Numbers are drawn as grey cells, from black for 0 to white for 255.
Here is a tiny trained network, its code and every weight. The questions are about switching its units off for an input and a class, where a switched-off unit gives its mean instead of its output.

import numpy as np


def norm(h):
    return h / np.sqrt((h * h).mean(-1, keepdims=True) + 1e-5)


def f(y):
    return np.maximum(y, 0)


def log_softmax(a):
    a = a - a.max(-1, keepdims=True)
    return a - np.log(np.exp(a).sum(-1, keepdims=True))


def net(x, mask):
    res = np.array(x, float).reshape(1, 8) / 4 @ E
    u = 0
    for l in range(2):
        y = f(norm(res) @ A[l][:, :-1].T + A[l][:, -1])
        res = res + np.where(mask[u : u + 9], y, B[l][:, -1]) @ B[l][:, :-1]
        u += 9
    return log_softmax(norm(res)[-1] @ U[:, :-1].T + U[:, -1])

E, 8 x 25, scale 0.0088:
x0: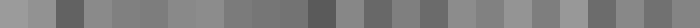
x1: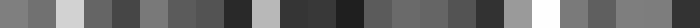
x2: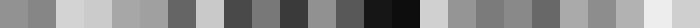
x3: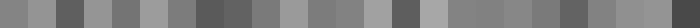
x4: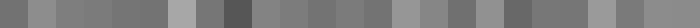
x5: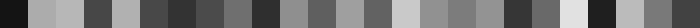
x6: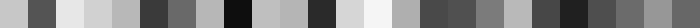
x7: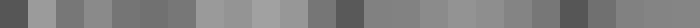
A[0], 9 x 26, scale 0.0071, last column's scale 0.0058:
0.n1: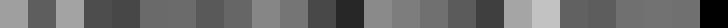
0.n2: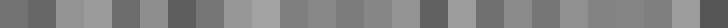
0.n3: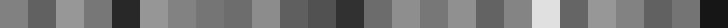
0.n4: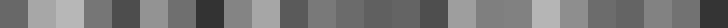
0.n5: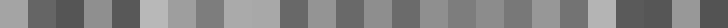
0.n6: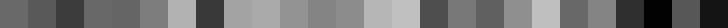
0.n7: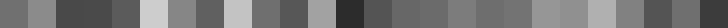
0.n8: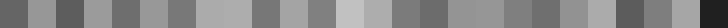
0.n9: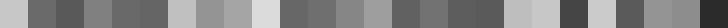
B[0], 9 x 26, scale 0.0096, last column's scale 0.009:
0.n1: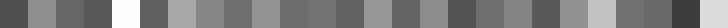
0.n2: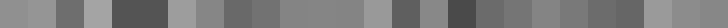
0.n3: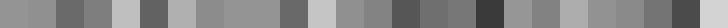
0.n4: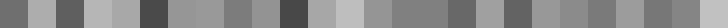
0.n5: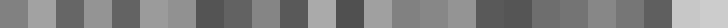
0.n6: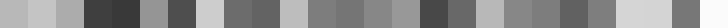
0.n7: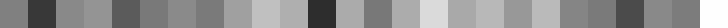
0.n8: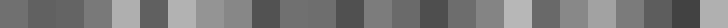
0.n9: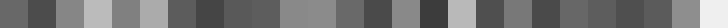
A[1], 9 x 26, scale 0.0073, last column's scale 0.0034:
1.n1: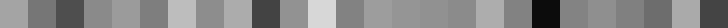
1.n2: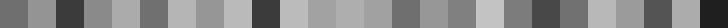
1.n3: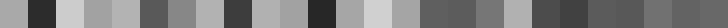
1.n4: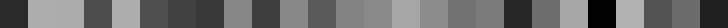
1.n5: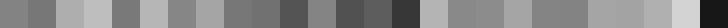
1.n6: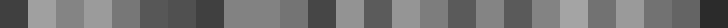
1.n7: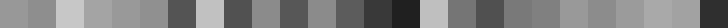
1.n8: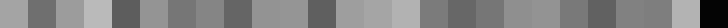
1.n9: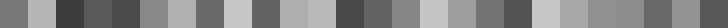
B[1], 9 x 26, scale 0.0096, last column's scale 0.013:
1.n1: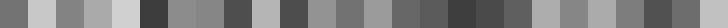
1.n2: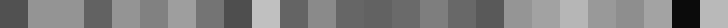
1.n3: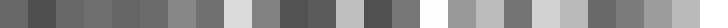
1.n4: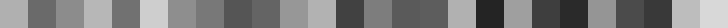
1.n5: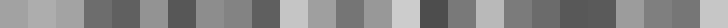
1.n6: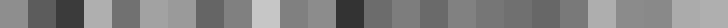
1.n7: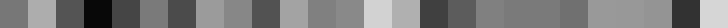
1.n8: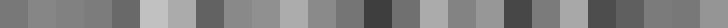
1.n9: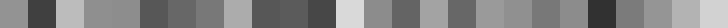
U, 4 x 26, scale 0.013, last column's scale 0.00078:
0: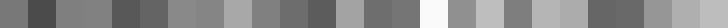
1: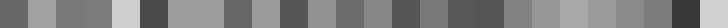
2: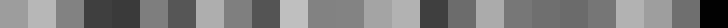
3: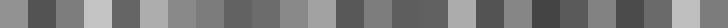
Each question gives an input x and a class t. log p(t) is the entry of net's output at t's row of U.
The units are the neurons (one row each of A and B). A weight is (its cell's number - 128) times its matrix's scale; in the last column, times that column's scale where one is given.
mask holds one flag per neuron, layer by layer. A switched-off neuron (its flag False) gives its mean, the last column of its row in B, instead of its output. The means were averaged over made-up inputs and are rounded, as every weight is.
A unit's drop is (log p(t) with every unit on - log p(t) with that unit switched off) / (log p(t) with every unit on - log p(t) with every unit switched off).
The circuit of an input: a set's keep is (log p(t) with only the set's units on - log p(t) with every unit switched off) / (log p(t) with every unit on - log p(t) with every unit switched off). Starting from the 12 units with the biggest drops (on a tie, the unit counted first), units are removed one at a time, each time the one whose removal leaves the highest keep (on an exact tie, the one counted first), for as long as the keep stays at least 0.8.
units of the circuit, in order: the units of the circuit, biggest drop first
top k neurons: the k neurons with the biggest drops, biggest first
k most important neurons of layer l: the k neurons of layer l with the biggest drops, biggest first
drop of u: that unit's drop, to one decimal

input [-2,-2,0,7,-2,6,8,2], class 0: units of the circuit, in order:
(1.n3)
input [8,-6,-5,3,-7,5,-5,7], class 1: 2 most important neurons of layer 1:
(1.n2, 1.n3)
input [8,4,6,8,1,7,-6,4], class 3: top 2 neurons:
(1.n4, 1.n3)
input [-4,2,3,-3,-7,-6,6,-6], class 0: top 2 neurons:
(1.n3, 1.n4)
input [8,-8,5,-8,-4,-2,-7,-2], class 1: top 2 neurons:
(1.n1, 1.n2)
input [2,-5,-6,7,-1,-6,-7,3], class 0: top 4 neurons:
(0.n7, 1.n9, 1.n4, 1.n7)
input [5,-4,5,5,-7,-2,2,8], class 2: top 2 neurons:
(1.n5, 0.n1)
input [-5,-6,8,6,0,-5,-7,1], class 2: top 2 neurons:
(1.n5, 1.n3)
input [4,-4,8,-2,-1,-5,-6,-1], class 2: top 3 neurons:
(1.n5, 1.n3, 1.n7)
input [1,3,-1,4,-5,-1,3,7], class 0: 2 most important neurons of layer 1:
(1.n3, 1.n1)
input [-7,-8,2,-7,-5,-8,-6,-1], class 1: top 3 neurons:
(1.n1, 1.n2, 0.n8)
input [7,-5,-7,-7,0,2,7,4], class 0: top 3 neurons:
(1.n3, 1.n7, 1.n5)
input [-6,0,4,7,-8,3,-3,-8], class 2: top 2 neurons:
(1.n3, 1.n7)
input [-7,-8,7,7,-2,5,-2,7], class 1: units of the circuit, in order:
(1.n1)
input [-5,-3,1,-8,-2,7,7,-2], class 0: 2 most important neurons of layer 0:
(0.n9, 0.n5)
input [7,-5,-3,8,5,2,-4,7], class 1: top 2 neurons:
(1.n2, 1.n3)
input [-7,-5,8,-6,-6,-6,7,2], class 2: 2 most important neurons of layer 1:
(1.n5, 1.n7)
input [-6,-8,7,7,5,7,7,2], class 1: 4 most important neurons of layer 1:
(1.n1, 1.n2, 1.n9, 1.n4)
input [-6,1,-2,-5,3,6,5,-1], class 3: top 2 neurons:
(1.n4, 0.n7)
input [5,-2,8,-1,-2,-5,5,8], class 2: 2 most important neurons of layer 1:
(1.n7, 1.n5)
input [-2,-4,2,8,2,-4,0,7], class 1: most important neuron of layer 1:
(1.n1)
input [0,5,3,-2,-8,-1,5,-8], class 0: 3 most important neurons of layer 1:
(1.n3, 1.n1, 1.n2)
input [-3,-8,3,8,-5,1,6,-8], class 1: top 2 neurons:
(1.n1, 0.n7)
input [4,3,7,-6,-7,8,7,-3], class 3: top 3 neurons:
(1.n4, 0.n7, 0.n6)
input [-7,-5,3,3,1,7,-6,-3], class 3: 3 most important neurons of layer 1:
(1.n4, 1.n3, 1.n6)
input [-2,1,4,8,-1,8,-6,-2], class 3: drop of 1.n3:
0.2
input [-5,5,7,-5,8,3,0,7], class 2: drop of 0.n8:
0.0
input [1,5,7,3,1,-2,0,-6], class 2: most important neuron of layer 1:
(1.n7)
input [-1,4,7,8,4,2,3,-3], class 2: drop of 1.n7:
0.1
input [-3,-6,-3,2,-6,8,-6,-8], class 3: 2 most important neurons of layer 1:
(1.n4, 1.n3)
